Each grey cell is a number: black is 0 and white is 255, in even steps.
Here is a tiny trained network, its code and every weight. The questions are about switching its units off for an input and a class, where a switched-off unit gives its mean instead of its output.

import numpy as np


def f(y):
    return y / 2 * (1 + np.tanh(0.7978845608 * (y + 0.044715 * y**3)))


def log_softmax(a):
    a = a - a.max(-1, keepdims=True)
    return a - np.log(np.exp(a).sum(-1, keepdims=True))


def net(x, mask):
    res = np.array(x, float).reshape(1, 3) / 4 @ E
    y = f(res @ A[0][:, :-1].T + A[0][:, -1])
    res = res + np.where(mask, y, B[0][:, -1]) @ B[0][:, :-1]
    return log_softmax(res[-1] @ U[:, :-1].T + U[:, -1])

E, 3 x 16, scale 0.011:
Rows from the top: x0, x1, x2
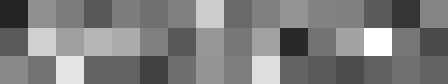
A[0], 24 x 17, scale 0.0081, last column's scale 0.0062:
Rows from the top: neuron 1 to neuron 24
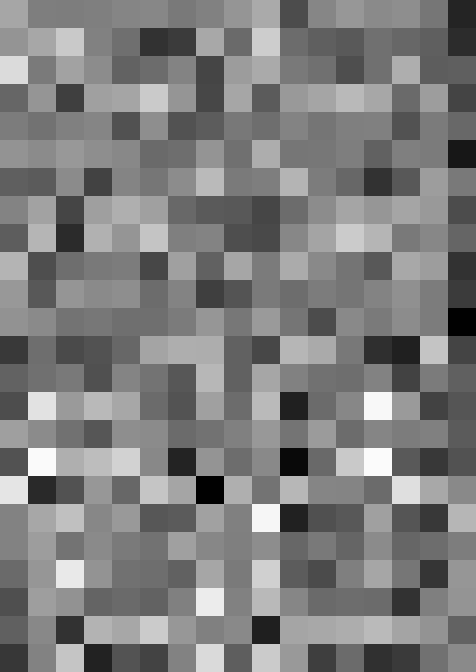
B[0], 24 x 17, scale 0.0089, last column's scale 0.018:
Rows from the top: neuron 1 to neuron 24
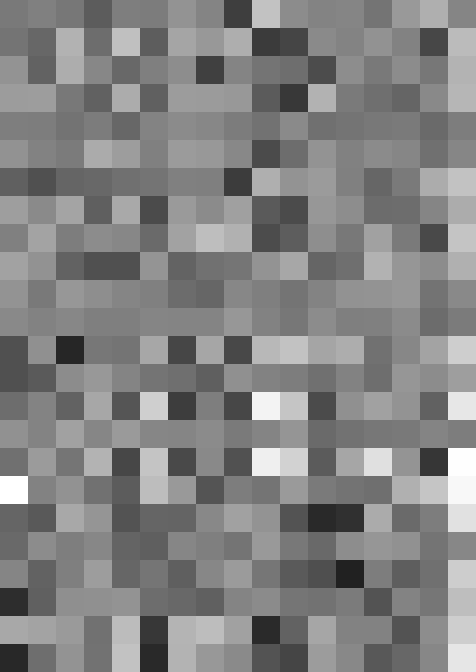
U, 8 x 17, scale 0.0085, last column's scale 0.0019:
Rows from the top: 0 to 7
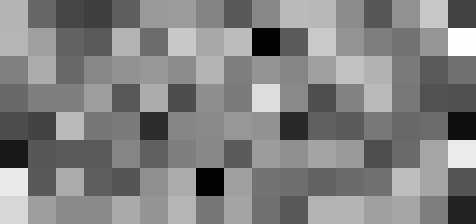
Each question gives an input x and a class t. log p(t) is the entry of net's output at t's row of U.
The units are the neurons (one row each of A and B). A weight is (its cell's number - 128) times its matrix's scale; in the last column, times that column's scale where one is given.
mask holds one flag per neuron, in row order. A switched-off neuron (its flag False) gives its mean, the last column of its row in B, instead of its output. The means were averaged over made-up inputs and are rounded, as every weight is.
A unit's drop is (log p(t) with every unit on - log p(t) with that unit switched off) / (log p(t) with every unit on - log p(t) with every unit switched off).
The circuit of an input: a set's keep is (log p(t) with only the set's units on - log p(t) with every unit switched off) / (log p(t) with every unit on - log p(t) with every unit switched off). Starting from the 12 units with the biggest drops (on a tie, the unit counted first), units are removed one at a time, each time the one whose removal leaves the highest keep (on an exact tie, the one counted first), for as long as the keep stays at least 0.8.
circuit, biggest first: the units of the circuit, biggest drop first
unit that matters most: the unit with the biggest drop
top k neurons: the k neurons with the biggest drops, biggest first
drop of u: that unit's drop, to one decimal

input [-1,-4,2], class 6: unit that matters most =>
neuron 13
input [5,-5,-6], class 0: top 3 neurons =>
neuron 13; neuron 24; neuron 7
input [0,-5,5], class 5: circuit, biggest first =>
neuron 19; neuron 7
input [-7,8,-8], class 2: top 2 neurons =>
neuron 17; neuron 23
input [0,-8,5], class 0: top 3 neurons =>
neuron 18; neuron 10; neuron 19
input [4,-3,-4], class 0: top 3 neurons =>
neuron 13; neuron 24; neuron 19
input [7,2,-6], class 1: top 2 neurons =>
neuron 23; neuron 15
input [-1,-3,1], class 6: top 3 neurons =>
neuron 13; neuron 17; neuron 15
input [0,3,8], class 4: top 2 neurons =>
neuron 24; neuron 2
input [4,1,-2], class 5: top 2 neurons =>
neuron 17; neuron 18
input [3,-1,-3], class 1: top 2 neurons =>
neuron 17; neuron 15
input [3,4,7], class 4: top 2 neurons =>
neuron 24; neuron 2
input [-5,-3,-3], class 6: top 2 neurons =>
neuron 18; neuron 24
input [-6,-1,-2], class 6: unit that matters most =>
neuron 18
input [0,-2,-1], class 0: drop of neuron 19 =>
0.1
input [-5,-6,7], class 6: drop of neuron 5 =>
0.0
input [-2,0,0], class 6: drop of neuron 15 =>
0.1
